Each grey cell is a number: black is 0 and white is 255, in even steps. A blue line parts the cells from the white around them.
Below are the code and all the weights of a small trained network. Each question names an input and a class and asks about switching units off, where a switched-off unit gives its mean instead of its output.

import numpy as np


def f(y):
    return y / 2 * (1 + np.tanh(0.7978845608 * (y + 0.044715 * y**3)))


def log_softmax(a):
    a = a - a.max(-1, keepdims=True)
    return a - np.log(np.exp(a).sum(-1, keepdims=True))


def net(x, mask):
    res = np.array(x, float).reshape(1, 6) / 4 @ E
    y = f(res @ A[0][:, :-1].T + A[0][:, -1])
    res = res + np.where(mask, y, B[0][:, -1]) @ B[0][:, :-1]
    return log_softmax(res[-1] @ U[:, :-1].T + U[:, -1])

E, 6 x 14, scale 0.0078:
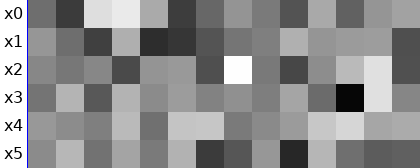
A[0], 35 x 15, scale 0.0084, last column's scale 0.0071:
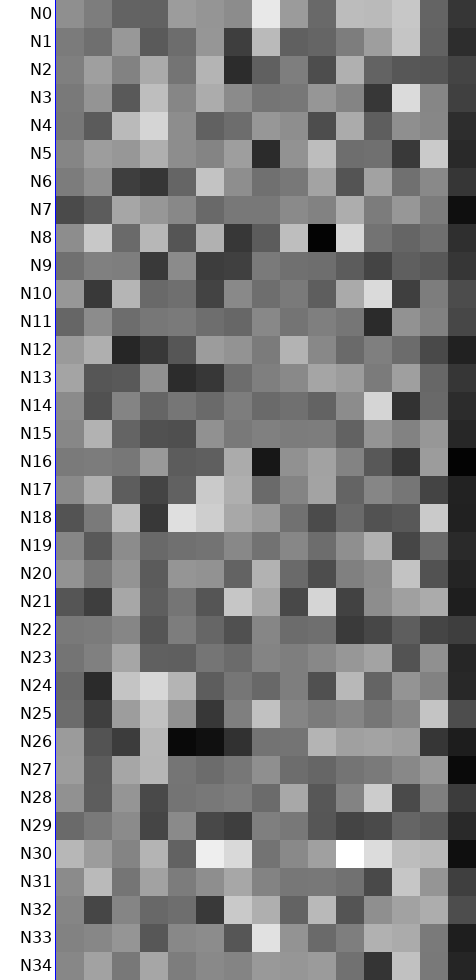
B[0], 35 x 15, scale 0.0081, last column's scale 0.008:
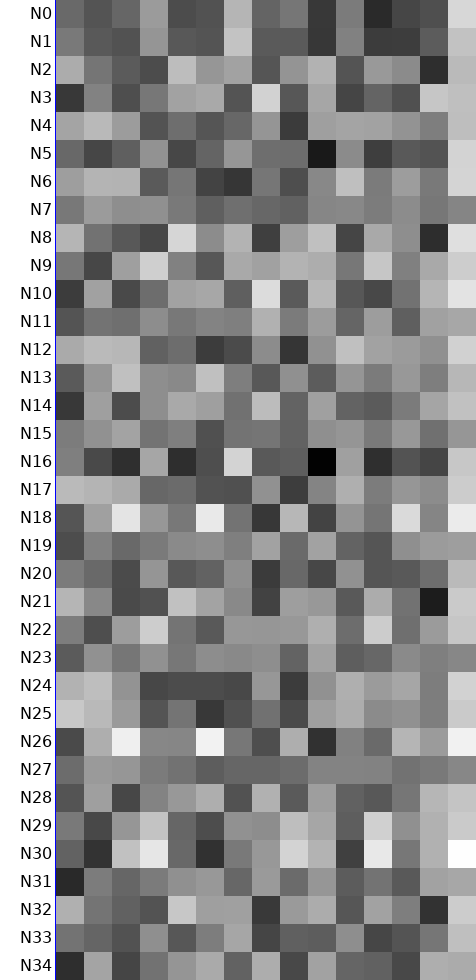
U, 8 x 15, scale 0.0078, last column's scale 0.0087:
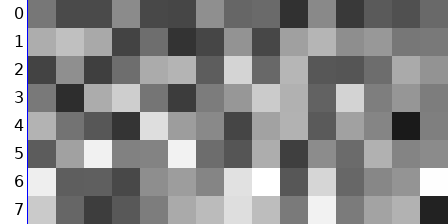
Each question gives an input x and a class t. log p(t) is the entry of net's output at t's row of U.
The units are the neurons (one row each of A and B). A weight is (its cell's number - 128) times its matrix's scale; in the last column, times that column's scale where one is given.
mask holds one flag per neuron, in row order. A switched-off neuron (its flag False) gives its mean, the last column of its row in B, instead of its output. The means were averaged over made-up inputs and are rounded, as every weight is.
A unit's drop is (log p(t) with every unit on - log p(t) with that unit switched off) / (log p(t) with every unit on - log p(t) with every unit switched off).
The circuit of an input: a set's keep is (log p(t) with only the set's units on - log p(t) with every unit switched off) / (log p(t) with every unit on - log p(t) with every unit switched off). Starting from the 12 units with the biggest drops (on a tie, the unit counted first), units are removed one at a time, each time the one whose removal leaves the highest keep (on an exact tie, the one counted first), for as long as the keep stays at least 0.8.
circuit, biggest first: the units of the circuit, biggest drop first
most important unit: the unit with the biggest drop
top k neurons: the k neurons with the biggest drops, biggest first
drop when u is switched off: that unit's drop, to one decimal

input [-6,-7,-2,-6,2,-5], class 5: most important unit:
N18
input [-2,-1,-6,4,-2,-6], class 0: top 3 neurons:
N16, N5, N8
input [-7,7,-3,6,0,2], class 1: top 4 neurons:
N12, N17, N18, N6
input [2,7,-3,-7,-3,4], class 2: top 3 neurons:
N10, N14, N18
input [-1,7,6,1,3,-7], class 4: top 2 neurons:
N32, N21
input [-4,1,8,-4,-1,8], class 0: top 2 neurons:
N0, N1
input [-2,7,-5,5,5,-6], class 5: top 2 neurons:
N26, N13
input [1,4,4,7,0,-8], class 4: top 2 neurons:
N32, N21
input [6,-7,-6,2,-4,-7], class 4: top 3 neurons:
N21, N32, N26
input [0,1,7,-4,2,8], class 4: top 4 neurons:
N8, N2, N16, N5
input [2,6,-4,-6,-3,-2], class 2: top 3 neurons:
N10, N18, N14
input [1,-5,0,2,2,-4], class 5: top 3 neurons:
N18, N8, N2
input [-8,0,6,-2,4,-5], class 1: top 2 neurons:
N6, N12
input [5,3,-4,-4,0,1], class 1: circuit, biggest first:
N24
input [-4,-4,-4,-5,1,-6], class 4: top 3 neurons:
N21, N32, N3
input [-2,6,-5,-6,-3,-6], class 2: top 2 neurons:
N10, N14
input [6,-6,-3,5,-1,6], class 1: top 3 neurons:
N24, N4, N26
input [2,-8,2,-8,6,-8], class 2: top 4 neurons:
N10, N28, N14, N8
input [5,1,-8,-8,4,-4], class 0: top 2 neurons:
N16, N5
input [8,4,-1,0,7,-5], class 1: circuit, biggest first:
N25
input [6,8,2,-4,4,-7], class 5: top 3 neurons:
N26, N13, N8
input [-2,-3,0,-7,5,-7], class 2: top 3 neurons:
N10, N28, N14
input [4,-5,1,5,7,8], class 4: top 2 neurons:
N8, N2
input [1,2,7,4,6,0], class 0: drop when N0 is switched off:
0.5
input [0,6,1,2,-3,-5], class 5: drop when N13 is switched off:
0.2
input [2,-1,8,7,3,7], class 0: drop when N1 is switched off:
0.2
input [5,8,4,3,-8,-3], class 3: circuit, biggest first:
N9
